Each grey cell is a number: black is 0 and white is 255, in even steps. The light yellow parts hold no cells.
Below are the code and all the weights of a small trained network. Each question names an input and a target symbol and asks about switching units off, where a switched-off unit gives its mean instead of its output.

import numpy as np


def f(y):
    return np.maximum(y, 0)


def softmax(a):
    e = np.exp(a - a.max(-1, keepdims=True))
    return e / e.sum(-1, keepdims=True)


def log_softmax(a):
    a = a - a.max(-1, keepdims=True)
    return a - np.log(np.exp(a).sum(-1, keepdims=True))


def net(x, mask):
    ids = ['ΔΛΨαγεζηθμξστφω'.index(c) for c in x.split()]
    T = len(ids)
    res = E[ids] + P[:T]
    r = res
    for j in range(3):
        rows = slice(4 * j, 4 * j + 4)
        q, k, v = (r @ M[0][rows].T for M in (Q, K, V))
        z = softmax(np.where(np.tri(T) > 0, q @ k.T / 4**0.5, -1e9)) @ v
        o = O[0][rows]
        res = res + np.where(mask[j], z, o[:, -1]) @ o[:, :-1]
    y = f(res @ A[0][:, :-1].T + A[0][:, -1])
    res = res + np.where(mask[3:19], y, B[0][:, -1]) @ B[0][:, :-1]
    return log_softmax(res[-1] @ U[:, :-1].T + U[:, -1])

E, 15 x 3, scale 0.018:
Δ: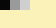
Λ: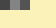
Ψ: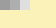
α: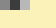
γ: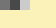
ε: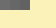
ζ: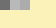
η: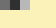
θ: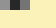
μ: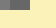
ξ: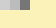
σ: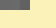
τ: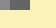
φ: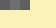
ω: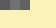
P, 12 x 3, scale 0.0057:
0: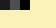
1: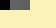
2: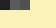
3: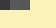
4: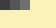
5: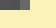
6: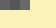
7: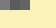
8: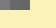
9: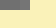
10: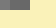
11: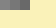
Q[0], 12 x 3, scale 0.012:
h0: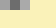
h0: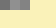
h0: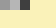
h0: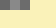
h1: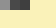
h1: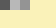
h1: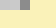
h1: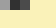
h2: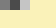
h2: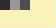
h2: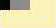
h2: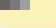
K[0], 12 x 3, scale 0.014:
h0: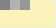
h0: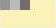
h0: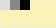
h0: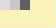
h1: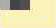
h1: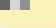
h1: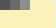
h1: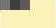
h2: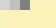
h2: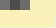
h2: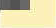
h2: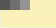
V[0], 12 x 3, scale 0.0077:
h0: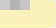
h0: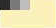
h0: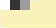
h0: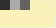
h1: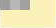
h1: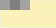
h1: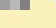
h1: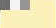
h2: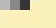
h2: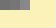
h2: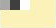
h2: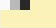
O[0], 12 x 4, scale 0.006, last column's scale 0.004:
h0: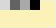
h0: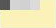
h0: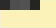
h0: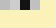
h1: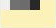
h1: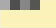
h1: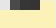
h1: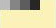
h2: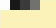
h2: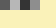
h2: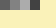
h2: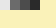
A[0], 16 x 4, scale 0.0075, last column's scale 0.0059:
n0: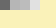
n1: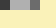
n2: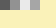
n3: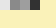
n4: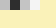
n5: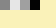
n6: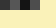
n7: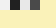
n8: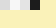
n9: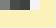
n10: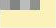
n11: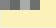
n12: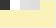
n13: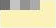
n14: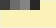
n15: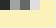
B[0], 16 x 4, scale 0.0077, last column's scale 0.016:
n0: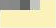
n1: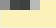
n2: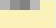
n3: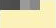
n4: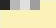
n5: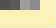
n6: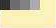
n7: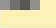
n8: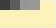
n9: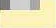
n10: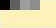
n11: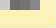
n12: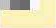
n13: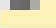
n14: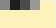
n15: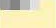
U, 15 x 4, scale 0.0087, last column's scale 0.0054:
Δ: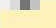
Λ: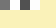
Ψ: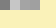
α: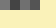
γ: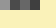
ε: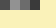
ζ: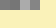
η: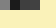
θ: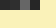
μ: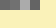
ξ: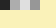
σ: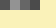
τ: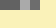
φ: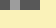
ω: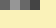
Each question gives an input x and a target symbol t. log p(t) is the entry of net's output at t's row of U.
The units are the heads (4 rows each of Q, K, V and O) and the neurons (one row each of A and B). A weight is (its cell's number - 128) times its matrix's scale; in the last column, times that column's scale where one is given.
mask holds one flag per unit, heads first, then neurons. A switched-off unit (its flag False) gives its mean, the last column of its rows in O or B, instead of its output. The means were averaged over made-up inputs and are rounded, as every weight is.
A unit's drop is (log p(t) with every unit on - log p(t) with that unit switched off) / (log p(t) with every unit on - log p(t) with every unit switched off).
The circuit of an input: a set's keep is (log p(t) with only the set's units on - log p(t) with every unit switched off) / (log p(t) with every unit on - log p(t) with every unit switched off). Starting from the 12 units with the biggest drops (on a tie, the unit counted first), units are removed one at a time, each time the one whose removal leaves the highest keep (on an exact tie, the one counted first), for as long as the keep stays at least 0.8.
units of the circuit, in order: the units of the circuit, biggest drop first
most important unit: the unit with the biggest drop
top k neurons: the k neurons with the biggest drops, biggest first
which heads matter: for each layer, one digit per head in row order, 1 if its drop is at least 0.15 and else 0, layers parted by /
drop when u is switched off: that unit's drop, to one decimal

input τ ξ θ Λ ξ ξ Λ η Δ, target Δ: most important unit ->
n12
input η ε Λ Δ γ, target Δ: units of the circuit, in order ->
[n12; h0]
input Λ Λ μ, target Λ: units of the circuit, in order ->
[h0; n14]
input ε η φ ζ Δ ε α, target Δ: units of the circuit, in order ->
[h0; n12]
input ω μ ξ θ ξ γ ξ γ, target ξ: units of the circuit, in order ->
[n4; h0]
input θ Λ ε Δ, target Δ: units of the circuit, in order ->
[n12; h0]
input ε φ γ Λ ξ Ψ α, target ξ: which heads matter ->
001
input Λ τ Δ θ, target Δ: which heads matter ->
100
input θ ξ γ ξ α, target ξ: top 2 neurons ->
[n4; n12]
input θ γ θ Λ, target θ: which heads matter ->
110
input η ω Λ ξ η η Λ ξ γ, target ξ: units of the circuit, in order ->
[n4; h2; n12; n1]
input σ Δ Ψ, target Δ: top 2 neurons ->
[n12; n13]
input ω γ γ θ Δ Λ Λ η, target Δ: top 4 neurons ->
[n12; n2; n13; n6]
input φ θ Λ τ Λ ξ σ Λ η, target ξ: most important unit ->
h2
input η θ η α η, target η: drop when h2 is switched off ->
0.5
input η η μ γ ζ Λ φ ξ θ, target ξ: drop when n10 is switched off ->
0.0
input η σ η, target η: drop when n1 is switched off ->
0.5
